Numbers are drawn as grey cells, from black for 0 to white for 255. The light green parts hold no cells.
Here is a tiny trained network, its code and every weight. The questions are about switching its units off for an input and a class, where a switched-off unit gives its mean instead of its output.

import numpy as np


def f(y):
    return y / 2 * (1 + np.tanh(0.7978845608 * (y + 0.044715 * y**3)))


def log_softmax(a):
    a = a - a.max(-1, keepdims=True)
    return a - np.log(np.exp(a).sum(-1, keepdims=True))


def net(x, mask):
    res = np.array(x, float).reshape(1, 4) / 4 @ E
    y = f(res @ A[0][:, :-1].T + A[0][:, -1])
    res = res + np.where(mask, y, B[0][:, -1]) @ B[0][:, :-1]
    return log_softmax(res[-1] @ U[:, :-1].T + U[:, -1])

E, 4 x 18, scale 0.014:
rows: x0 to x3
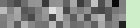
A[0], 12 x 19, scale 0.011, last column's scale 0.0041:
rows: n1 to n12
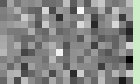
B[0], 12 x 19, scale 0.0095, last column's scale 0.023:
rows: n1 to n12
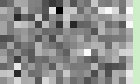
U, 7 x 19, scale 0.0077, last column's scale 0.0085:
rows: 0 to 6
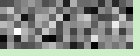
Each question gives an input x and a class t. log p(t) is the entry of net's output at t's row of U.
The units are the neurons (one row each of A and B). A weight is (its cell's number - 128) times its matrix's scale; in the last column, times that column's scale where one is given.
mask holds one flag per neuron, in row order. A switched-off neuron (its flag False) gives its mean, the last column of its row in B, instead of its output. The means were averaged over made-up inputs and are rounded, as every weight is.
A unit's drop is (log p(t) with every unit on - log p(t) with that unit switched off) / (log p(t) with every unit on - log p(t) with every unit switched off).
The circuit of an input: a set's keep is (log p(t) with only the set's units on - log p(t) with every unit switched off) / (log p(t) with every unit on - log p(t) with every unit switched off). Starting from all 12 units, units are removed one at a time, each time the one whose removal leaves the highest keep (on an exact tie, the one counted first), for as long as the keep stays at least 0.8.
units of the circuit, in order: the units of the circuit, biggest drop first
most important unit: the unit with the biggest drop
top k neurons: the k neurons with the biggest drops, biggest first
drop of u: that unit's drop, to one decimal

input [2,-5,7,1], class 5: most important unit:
n1
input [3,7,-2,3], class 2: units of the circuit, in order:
(n2 n11 n4)
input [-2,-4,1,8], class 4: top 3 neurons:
(n12 n8 n1)
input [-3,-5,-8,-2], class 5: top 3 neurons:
(n2 n11 n8)
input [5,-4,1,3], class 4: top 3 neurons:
(n3 n12 n7)
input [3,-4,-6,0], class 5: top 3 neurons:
(n2 n11 n8)
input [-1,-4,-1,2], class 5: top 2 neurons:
(n4 n2)
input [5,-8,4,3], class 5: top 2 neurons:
(n4 n1)
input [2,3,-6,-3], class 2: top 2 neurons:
(n2 n4)
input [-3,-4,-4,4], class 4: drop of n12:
0.6
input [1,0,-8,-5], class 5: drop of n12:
0.2
